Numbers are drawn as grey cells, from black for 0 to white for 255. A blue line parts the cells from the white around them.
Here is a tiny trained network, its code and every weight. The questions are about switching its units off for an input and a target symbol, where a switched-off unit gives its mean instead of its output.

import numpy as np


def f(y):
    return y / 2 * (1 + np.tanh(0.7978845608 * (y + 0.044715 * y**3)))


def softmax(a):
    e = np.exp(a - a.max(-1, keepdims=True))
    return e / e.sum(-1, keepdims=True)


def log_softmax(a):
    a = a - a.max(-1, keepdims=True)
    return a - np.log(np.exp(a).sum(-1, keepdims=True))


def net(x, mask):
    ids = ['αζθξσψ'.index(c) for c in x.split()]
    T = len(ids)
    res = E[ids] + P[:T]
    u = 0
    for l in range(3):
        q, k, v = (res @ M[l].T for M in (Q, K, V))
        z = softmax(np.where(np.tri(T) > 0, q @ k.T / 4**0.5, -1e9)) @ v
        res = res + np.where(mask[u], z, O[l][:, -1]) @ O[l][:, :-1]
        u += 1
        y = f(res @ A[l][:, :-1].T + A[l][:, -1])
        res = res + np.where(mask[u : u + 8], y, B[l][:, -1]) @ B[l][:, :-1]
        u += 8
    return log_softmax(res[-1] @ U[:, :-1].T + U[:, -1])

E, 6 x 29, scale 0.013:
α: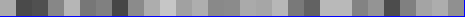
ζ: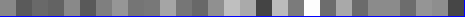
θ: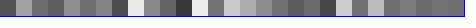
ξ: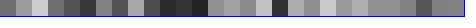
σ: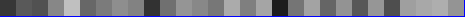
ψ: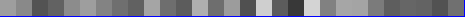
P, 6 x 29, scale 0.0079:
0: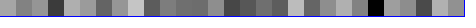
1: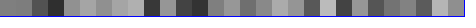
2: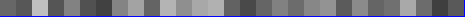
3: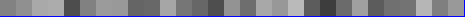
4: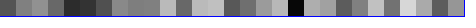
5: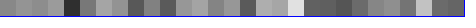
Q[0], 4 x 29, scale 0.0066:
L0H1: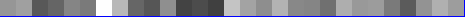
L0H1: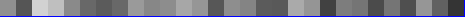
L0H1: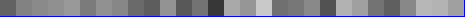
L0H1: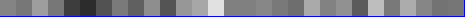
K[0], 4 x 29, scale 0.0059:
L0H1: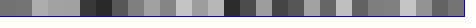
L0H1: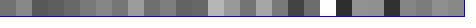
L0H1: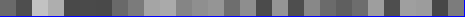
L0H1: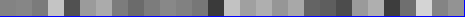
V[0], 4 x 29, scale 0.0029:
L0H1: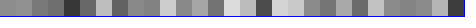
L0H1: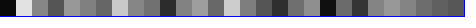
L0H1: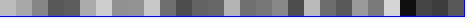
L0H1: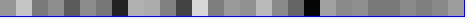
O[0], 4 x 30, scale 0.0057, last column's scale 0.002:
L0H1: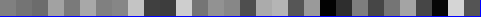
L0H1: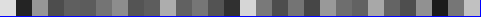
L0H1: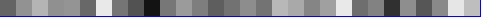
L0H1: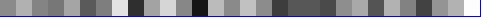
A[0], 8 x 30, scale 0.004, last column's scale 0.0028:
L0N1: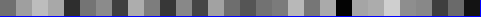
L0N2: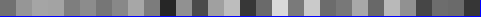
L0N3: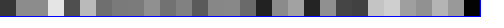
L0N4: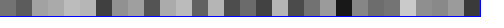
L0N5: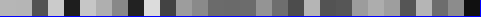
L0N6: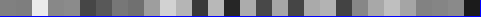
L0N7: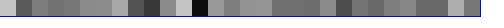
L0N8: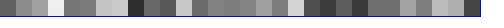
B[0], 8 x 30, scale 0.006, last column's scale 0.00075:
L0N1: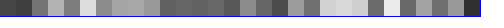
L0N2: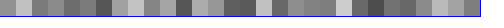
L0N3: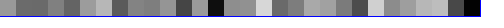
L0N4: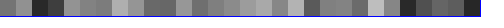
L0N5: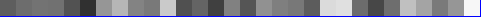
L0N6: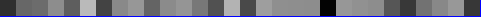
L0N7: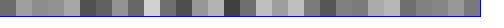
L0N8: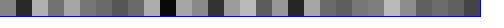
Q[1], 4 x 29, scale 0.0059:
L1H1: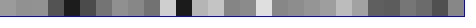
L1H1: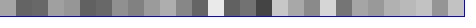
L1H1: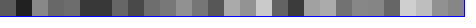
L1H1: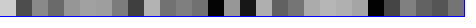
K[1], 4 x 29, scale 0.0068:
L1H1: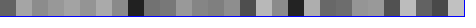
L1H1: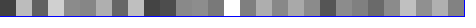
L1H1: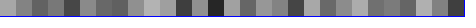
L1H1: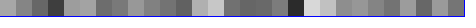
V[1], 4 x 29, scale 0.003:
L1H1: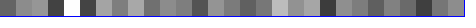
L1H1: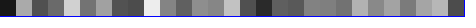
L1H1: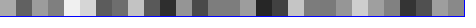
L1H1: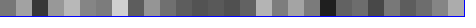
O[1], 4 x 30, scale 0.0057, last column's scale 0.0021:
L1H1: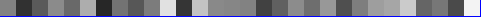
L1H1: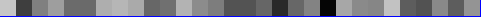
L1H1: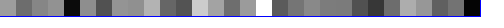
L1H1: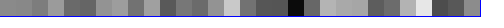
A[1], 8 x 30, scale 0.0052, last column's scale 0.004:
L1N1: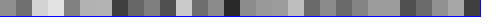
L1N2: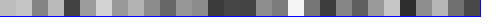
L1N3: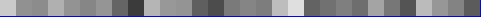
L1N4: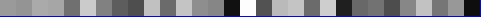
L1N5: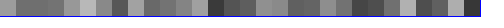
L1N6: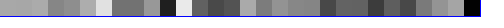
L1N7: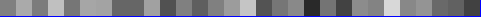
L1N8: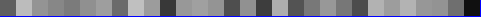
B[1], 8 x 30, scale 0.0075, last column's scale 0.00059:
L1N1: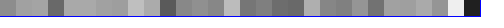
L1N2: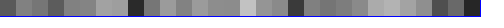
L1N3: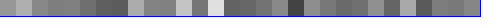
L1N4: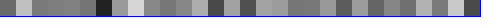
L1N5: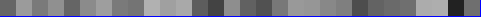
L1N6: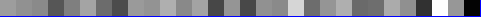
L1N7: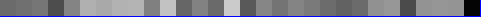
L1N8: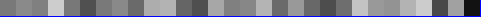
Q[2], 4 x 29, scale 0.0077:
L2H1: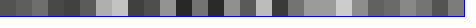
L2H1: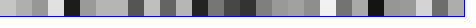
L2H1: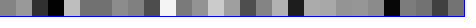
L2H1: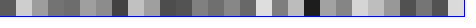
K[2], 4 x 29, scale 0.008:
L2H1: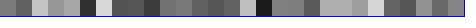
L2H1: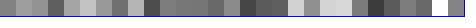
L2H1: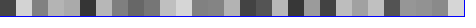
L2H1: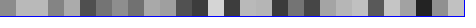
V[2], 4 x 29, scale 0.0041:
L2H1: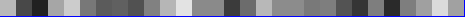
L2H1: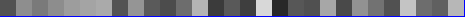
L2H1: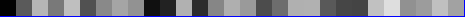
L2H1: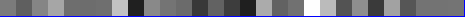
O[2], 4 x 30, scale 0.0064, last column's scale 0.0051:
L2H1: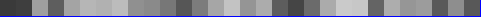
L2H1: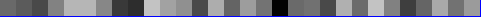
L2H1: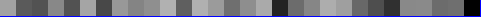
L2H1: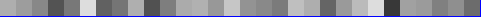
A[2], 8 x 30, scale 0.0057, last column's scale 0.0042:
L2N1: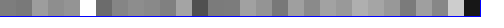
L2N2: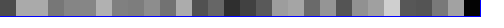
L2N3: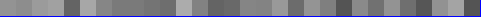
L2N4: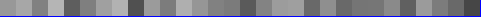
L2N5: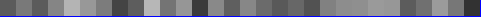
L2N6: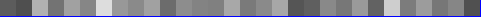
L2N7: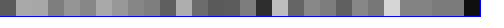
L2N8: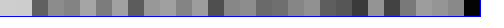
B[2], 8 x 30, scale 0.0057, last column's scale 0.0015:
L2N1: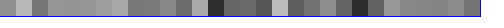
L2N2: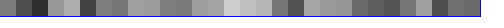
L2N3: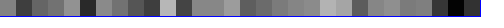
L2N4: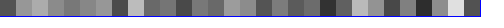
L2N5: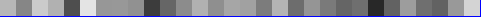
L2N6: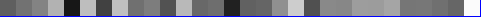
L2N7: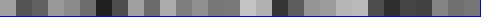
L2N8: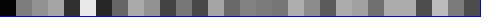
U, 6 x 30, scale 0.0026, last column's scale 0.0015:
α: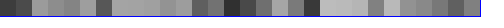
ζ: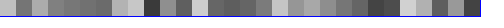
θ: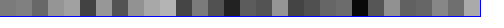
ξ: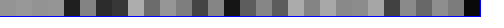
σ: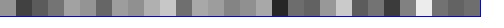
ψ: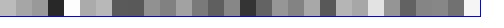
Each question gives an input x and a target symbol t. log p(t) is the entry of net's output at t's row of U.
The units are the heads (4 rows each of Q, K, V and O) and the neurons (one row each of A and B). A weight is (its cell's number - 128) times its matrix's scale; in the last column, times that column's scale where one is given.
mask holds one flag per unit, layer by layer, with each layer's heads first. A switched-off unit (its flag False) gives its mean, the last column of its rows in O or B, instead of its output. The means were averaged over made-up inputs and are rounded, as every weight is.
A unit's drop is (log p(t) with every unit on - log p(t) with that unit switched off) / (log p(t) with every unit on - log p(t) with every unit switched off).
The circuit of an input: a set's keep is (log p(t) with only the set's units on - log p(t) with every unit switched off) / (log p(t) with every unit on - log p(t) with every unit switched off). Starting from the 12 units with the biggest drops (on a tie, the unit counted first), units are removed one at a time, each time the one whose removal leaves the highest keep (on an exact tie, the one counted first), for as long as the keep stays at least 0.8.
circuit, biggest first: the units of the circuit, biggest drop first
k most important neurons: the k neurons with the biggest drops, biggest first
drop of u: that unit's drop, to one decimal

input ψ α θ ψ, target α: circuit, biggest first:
(L2H1, L2N6, L0H1)
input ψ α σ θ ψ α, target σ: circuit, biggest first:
(L0H1, L2H1)
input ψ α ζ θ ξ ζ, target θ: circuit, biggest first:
(L0H1, L2H1, L0N2)
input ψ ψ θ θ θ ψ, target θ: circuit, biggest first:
(L2H1)
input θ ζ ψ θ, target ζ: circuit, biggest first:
(L0H1, L2H1, L0N7)
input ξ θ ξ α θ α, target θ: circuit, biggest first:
(L0H1, L2H1)
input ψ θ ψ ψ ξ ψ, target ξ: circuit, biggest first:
(L2H1, L1H1, L2N8)
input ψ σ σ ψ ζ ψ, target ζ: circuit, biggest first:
(L1H1, L2H1)
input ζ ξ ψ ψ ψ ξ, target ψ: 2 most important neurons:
(L1N1, L1N2)
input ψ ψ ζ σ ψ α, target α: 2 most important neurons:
(L1N3, L2N6)
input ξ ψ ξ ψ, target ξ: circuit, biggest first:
(L2H1, L2N8)
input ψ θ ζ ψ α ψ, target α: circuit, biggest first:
(L1H1, L2H1, L2N6)
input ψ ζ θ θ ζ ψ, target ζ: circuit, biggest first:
(L2H1, L0H1)
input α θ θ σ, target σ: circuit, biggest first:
(L2H1, L0N8)
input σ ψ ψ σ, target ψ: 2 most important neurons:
(L0N8, L1N6)
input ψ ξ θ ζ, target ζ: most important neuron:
(L0N6)
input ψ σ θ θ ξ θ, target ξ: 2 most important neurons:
(L2N8, L0N1)
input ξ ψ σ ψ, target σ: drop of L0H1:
0.1
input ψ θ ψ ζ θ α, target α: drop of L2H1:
1.2
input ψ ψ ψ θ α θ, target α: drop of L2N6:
0.5
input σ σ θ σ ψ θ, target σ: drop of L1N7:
0.1
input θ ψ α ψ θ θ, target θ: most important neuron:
(L1N8)
